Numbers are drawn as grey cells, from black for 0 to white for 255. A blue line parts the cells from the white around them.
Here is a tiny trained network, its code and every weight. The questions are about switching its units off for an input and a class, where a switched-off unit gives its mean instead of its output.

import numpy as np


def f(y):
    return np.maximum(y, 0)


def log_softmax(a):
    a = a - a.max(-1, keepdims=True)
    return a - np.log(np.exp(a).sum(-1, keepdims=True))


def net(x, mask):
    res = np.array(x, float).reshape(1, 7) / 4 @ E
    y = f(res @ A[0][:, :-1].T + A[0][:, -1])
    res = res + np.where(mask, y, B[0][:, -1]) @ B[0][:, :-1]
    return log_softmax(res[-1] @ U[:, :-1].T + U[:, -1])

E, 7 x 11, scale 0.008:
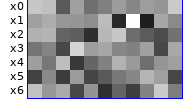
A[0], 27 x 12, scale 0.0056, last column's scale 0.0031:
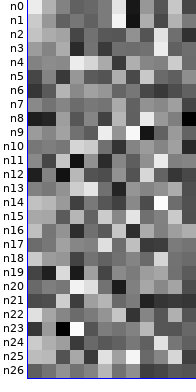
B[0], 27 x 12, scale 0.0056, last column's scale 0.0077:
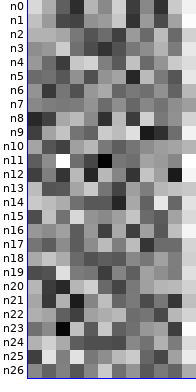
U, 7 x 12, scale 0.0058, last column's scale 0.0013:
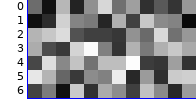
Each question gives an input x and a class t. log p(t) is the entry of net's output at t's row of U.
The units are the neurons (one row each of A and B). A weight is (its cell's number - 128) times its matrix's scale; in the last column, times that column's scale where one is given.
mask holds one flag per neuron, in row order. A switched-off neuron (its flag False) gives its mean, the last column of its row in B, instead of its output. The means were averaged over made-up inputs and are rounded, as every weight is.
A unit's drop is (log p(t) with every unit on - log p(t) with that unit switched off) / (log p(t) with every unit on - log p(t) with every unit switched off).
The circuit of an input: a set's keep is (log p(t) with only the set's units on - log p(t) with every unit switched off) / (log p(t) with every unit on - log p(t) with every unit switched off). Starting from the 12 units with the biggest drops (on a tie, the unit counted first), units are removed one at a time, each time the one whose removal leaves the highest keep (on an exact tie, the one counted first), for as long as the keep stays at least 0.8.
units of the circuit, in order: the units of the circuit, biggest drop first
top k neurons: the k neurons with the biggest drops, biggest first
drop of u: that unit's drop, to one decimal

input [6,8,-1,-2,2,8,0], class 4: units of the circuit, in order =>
(n25)
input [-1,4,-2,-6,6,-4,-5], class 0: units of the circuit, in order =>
(n21, n17)
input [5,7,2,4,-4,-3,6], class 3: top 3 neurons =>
(n4, n13, n20)
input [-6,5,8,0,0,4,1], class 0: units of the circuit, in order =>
(n21, n26, n17)
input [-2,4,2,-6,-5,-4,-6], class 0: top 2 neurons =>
(n21, n6)
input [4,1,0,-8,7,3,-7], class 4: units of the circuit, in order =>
(n9, n25)
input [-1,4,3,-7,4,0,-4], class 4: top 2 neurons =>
(n9, n25)
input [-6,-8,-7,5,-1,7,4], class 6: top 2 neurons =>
(n12, n23)
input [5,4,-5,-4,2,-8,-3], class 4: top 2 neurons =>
(n9, n25)
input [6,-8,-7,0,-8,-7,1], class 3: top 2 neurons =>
(n20, n13)
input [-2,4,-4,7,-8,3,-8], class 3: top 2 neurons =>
(n4, n20)
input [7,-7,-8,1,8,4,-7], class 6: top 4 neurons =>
(n12, n23, n11, n5)
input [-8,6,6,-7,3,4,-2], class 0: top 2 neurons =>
(n21, n9)
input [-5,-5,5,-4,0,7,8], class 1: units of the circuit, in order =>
(n8)
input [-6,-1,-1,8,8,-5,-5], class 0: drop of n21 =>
0.2
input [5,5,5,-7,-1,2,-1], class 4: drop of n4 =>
-0.1
